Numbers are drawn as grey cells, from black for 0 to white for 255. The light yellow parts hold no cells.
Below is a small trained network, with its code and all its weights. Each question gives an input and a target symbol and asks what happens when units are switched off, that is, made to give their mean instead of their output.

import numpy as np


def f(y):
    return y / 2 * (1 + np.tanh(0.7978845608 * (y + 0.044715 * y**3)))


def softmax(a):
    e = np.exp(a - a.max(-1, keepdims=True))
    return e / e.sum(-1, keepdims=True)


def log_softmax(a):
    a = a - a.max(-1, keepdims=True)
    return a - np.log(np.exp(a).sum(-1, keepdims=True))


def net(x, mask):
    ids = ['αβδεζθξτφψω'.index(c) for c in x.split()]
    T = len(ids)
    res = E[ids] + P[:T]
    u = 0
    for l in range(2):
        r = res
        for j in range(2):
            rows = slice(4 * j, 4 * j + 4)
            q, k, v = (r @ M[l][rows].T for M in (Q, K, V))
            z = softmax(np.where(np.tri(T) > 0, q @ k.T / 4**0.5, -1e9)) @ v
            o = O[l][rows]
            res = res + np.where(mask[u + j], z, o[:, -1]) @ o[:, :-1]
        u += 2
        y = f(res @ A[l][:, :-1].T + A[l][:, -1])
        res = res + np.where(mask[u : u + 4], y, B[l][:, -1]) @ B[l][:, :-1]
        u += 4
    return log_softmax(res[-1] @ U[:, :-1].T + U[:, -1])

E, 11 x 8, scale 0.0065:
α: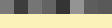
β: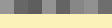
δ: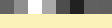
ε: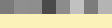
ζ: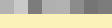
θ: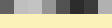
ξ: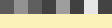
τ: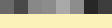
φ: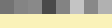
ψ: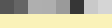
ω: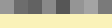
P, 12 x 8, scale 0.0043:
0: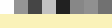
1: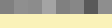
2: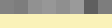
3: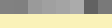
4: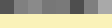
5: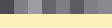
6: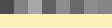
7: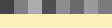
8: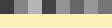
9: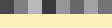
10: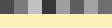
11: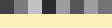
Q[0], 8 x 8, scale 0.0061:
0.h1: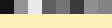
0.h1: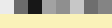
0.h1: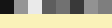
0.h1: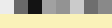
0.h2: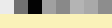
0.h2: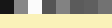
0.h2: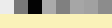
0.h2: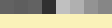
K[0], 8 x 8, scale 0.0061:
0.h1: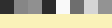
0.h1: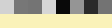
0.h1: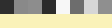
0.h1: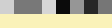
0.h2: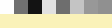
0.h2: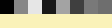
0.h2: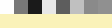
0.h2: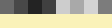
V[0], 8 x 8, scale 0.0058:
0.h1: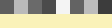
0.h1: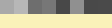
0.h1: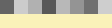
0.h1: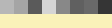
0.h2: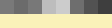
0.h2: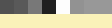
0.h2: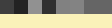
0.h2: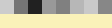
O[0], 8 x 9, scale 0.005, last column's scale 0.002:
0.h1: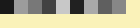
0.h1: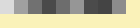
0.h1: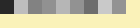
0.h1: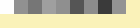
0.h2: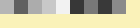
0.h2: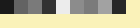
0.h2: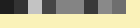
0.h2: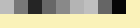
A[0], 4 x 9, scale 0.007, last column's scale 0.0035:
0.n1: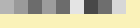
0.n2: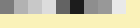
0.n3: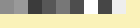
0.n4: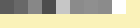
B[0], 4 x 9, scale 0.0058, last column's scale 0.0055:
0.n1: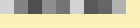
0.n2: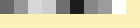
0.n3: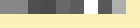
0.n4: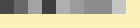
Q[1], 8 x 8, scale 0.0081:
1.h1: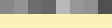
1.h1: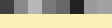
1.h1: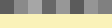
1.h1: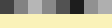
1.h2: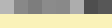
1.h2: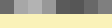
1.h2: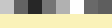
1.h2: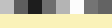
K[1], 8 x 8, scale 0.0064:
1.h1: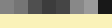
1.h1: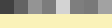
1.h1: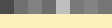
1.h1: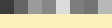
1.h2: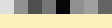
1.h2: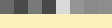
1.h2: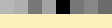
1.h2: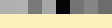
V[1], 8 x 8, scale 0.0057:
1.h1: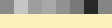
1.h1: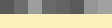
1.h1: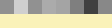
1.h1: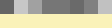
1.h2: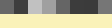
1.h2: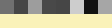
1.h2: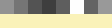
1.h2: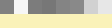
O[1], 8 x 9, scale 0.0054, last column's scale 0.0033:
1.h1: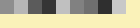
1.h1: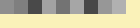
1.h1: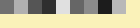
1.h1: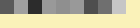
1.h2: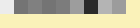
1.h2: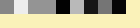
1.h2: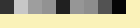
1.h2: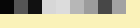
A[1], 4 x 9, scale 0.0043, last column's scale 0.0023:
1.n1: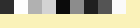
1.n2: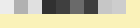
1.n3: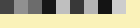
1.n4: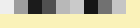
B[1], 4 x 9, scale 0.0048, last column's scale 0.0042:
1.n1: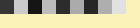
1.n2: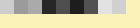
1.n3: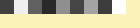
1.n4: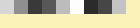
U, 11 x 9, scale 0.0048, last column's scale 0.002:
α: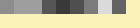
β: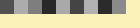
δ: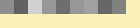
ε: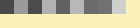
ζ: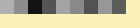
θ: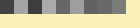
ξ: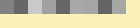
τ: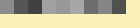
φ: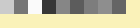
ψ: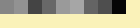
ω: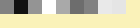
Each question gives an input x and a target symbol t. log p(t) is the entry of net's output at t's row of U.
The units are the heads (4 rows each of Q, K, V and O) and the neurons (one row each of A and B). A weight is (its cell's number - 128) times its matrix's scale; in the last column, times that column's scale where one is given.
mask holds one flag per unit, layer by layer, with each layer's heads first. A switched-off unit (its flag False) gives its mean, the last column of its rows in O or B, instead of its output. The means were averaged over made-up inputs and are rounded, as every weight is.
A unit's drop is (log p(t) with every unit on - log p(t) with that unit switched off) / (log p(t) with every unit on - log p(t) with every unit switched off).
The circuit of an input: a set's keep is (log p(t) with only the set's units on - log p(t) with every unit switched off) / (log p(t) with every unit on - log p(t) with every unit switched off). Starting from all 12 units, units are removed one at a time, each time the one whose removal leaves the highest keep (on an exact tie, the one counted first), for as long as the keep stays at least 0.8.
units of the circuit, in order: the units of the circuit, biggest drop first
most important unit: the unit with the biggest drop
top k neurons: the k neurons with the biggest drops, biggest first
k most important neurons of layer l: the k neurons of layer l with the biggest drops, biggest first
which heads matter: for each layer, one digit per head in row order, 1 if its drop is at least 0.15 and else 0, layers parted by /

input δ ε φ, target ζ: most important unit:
0.n2
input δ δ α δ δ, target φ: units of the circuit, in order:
[1.h2; 1.n2; 0.h2]
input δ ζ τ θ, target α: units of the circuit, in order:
[1.h2; 1.n2; 0.n2]
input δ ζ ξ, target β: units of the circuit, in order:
[1.n3; 0.n3; 0.h1]
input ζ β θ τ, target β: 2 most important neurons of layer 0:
[0.n1; 0.n2]
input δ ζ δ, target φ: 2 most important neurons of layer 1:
[1.n2; 1.n1]
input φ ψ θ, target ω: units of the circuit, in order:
[1.h2; 0.n2; 1.n3; 0.h1]
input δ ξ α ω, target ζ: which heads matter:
11 / 01
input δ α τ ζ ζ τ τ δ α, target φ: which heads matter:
01 / 01
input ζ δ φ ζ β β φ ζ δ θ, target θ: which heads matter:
01 / 11
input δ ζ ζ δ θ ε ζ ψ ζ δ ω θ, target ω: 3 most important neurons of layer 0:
[0.n2; 0.n1; 0.n4]
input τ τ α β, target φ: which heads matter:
11 / 11
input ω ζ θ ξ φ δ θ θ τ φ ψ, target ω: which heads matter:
10 / 11
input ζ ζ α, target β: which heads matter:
01 / 11
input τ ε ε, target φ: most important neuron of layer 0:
[0.n2]
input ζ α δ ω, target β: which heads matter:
11 / 11
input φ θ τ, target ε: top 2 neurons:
[1.n1; 0.n1]
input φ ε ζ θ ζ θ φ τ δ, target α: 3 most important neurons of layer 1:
[1.n2; 1.n1; 1.n4]
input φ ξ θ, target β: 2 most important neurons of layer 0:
[0.n3; 0.n2]
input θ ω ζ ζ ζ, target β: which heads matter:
01 / 11
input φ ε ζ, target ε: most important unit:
1.h2
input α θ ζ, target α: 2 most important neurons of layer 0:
[0.n1; 0.n2]
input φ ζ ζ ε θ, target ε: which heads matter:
00 / 01
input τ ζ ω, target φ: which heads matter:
10 / 11
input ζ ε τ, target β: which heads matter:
01 / 11
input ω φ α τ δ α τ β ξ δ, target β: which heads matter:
10 / 01
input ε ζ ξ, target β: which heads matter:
00 / 01
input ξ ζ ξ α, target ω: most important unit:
1.h1
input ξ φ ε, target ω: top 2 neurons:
[0.n3; 0.n2]
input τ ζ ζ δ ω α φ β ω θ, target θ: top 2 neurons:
[1.n1; 0.n2]
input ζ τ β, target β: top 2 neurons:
[1.n3; 0.n1]
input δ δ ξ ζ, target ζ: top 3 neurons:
[0.n2; 1.n4; 0.n1]
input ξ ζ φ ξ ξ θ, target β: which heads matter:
11 / 01
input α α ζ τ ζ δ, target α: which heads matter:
00 / 01
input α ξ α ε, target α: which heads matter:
10 / 11
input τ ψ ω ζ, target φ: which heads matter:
11 / 11
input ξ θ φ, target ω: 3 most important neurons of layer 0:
[0.n3; 0.n2; 0.n1]
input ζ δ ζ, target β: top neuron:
[1.n3]
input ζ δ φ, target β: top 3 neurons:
[0.n1; 1.n3; 0.n2]
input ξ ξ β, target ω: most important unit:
1.h1
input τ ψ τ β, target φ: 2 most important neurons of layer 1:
[1.n2; 1.n1]
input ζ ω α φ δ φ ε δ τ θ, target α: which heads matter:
01 / 01
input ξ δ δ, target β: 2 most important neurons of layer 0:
[0.n2; 0.n4]
